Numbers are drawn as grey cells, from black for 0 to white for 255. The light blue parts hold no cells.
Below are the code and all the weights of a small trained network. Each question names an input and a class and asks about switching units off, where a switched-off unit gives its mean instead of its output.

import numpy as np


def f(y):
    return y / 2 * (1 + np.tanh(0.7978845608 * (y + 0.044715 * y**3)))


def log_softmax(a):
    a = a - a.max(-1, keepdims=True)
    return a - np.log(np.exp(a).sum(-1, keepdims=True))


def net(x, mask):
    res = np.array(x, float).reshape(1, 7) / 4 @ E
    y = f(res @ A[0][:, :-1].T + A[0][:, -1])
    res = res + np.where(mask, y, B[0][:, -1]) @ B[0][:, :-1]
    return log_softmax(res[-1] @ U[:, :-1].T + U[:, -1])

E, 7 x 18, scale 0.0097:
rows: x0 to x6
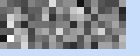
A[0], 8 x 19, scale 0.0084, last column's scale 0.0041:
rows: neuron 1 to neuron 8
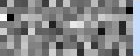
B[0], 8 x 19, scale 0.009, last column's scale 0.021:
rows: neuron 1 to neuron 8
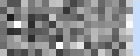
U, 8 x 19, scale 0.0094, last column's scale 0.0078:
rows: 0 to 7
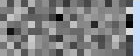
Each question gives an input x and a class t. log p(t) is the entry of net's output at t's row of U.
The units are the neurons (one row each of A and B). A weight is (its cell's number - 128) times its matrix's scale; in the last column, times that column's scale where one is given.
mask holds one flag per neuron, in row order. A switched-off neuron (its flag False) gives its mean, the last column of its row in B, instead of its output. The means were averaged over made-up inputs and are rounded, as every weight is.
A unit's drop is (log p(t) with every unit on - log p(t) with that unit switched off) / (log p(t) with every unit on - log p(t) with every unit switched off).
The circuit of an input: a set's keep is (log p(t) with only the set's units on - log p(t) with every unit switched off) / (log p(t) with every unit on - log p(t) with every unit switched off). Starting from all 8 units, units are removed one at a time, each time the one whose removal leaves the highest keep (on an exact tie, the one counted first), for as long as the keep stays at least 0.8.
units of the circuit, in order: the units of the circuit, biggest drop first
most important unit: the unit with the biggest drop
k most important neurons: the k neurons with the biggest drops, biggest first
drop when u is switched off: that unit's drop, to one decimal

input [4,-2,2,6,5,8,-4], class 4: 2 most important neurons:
neuron 4; neuron 7
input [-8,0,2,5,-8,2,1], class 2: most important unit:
neuron 6
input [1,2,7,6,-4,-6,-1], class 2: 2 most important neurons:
neuron 7; neuron 5
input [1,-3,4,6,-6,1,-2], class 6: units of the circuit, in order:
neuron 3; neuron 4
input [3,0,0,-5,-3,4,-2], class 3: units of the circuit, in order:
neuron 3; neuron 5; neuron 8
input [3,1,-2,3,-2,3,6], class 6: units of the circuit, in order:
neuron 4; neuron 3; neuron 5
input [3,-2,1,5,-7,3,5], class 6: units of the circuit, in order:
neuron 4; neuron 1; neuron 7
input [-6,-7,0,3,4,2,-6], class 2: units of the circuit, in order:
neuron 7; neuron 1
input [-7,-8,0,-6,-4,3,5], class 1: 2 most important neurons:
neuron 7; neuron 5
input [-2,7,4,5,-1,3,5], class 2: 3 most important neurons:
neuron 7; neuron 1; neuron 6
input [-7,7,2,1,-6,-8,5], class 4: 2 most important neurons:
neuron 5; neuron 7
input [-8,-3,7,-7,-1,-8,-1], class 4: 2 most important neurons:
neuron 3; neuron 7
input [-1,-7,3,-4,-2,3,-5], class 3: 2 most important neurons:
neuron 4; neuron 8
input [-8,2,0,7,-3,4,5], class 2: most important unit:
neuron 6
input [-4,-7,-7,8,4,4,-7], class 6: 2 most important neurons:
neuron 3; neuron 5
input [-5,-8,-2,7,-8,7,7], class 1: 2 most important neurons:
neuron 7; neuron 6
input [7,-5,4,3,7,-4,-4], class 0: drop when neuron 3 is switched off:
0.4
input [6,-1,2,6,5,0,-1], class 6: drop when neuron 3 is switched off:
0.4
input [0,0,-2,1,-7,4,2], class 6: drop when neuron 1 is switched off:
0.1
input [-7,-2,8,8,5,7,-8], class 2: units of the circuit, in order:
neuron 7
